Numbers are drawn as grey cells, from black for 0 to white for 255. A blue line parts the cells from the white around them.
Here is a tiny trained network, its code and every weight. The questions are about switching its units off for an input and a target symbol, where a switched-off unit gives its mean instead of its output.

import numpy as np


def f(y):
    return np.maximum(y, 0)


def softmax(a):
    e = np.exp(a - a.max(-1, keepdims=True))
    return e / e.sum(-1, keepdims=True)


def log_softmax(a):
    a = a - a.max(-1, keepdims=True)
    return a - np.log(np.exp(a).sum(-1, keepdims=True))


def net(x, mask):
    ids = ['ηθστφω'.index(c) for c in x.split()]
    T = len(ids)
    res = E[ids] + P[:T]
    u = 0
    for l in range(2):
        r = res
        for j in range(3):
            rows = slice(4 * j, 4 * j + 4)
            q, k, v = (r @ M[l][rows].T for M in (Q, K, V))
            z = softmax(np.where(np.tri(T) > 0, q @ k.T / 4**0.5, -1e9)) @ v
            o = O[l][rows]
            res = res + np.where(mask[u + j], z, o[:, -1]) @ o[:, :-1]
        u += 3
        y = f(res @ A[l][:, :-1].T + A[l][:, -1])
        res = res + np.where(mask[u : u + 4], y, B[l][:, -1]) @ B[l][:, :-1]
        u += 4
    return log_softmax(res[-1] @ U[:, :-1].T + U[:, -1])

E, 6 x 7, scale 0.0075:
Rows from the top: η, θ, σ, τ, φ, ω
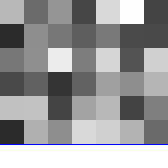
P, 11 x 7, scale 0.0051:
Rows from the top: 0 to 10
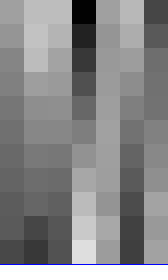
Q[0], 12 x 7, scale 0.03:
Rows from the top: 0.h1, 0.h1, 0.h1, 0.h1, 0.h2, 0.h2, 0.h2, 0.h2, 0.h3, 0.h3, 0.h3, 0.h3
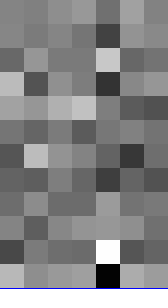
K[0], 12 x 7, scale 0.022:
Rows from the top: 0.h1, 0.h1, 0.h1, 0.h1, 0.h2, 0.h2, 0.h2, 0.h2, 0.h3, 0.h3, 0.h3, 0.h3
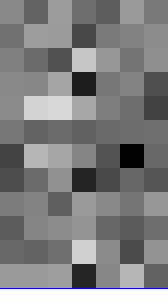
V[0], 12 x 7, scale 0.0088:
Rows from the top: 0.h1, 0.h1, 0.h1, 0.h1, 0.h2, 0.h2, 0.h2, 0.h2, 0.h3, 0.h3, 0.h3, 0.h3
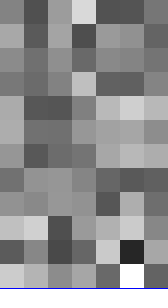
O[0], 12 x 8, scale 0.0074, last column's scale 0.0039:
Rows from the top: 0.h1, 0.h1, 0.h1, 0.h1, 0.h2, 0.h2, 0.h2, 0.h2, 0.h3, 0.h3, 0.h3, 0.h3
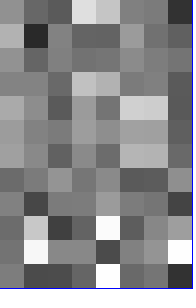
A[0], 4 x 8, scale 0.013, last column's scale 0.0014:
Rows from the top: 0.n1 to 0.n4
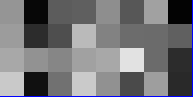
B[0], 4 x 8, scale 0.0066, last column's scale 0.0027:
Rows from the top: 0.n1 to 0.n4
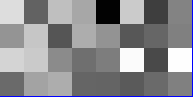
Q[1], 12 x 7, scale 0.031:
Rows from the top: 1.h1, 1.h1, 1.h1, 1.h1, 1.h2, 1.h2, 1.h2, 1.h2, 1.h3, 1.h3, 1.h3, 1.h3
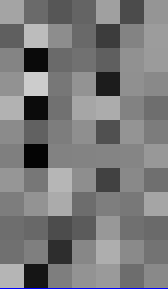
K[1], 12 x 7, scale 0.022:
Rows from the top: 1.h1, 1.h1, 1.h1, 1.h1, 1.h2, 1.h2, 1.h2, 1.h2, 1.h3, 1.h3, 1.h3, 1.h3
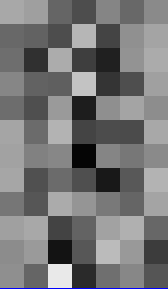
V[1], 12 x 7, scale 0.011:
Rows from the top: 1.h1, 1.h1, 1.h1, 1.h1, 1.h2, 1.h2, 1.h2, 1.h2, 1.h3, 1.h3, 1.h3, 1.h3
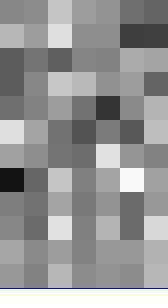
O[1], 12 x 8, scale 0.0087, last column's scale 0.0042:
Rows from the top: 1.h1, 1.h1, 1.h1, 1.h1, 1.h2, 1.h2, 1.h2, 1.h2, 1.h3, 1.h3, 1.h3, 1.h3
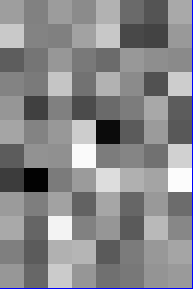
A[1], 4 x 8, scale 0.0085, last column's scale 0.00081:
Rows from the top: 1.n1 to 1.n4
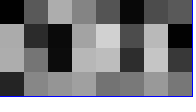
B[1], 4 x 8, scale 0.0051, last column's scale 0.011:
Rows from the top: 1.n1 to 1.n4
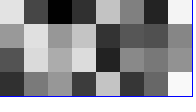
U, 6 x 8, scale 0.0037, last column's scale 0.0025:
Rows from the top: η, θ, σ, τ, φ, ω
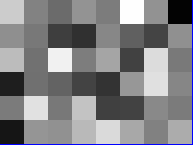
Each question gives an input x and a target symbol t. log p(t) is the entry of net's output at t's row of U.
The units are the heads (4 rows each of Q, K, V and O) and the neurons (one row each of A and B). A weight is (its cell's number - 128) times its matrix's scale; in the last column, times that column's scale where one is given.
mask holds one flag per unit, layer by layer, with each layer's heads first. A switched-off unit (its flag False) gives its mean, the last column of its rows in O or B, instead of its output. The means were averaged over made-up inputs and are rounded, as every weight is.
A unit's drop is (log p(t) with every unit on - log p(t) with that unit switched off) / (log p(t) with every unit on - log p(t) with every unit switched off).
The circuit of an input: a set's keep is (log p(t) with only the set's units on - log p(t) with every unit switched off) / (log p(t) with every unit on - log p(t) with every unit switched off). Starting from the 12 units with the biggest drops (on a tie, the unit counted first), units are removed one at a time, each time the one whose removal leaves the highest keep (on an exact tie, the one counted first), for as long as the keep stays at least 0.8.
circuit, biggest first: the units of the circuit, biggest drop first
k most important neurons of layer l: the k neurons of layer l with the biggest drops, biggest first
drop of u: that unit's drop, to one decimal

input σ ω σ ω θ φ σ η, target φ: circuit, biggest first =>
1.h2, 0.h3
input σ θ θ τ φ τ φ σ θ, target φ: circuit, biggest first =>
1.h2
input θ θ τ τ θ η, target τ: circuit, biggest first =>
1.h1, 0.h2
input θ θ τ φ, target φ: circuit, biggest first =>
1.h2, 0.h3
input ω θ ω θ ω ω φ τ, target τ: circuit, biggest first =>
0.h2, 1.h1
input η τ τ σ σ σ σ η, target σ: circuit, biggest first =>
1.h3, 0.h3
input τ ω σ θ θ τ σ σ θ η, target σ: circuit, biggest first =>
0.h3, 1.h3
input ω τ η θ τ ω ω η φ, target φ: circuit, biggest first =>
1.n2, 1.n3, 1.h1
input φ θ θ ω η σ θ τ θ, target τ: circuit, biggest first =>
0.h3, 1.h1, 0.h2
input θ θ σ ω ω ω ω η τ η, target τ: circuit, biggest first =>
0.h2, 1.h1
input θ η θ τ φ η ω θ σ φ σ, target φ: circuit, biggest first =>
0.h3, 1.h2
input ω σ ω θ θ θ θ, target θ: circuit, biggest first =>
0.h2, 0.h3, 1.h2, 1.h3
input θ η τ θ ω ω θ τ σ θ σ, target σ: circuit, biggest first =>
1.h3, 0.h3, 1.h2
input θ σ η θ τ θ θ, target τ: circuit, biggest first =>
1.h1, 0.h2
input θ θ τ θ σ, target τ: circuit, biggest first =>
0.h2, 1.h1
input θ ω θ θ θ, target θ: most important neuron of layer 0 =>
0.n3
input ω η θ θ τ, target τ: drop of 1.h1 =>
0.3
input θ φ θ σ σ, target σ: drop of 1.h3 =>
0.4
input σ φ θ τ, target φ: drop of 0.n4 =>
0.0
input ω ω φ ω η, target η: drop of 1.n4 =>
0.4
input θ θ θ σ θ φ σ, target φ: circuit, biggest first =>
1.h2
